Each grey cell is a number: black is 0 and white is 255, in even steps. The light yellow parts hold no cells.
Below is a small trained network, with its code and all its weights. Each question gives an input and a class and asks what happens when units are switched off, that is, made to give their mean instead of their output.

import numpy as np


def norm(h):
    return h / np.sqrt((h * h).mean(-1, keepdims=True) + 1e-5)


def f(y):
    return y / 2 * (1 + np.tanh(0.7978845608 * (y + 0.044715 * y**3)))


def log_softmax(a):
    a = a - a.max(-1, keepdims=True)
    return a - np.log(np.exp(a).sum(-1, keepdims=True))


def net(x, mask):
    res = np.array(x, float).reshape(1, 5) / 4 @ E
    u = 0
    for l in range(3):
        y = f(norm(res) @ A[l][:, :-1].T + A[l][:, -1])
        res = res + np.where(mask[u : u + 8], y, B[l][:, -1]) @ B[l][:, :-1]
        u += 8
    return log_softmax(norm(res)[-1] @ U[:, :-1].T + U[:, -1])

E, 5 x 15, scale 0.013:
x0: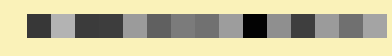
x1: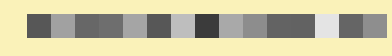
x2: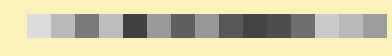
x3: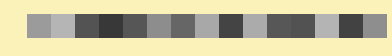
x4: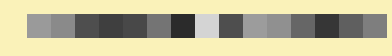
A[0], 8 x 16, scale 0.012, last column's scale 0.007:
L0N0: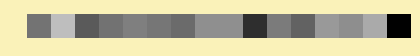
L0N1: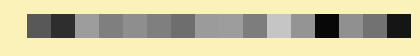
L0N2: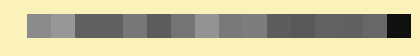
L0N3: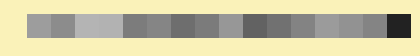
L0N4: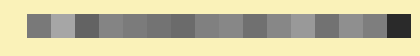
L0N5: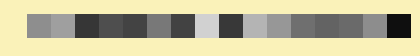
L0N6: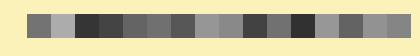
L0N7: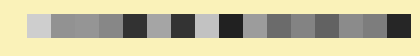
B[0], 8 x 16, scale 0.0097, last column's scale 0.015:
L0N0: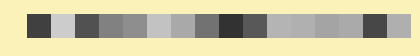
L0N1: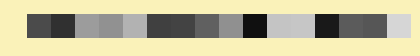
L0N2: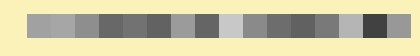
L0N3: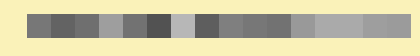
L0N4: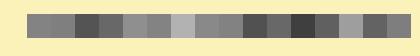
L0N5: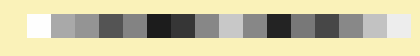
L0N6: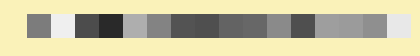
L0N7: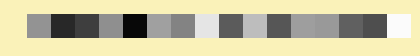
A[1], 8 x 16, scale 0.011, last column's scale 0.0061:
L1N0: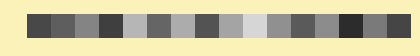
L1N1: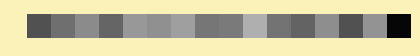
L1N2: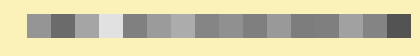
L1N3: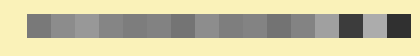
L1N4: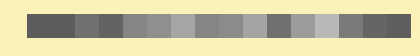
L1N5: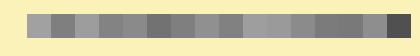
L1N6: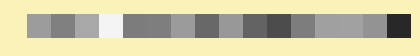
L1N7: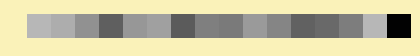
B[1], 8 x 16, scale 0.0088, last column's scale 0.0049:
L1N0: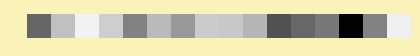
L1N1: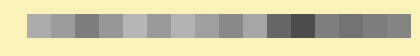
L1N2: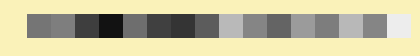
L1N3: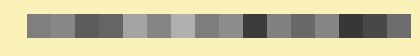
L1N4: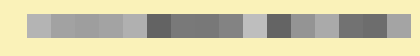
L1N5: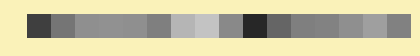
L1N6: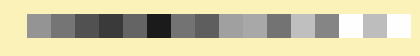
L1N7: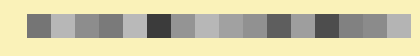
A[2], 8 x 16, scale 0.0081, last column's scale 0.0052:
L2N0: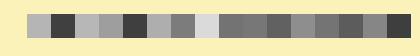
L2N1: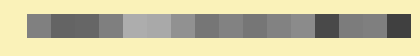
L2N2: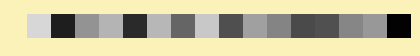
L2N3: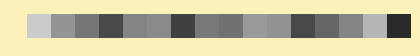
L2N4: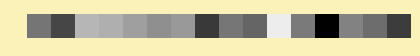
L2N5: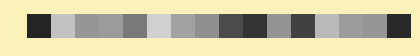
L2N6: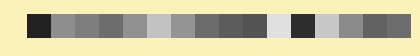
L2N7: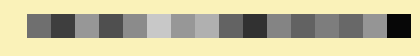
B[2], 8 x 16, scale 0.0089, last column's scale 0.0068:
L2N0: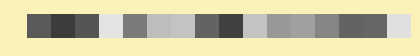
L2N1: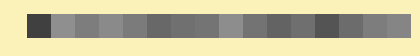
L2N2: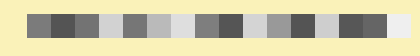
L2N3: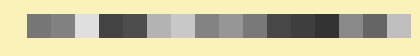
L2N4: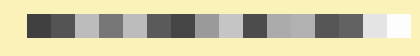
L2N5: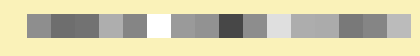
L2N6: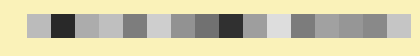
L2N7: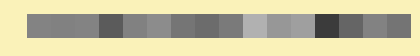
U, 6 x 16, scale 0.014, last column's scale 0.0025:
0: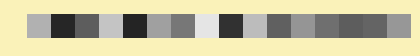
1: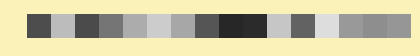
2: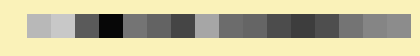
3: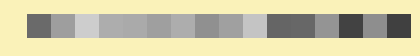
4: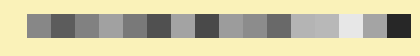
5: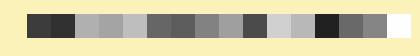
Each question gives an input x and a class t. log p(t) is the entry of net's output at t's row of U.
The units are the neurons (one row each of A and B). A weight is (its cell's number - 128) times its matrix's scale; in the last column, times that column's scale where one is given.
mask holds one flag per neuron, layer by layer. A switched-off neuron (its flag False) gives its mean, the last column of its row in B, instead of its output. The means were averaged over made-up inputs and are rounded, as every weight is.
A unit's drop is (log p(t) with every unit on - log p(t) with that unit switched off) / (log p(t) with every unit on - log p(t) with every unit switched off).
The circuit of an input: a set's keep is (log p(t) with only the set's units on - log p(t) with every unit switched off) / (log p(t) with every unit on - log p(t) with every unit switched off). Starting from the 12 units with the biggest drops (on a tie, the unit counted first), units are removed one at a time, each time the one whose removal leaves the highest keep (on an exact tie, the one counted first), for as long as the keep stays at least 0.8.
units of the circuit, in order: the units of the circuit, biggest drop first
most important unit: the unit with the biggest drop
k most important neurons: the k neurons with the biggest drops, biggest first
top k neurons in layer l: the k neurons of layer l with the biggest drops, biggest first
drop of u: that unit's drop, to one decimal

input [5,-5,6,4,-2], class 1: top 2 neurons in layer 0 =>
[L0N0 L0N6]
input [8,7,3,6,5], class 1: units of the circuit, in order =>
[L0N0]
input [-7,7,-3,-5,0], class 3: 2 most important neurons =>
[L1N0 L0N1]
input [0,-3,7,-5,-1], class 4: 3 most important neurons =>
[L1N6 L0N3 L1N2]
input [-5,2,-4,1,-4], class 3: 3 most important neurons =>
[L0N7 L1N0 L0N1]
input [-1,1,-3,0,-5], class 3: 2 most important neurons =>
[L1N0 L0N1]
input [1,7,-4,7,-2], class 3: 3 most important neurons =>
[L1N0 L0N5 L0N0]
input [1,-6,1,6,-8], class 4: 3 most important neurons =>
[L0N3 L1N6 L0N6]
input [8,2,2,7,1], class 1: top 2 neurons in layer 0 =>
[L0N0 L0N7]
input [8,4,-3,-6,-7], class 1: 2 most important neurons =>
[L0N1 L0N5]
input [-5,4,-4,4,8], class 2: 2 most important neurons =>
[L0N5 L0N2]
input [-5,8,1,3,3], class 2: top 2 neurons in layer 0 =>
[L0N7 L0N1]
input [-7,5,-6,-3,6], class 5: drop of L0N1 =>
0.1
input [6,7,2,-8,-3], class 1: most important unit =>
L0N5
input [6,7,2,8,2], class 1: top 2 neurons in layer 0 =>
[L0N0 L0N7]
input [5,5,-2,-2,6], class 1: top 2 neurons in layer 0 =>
[L0N0 L0N5]
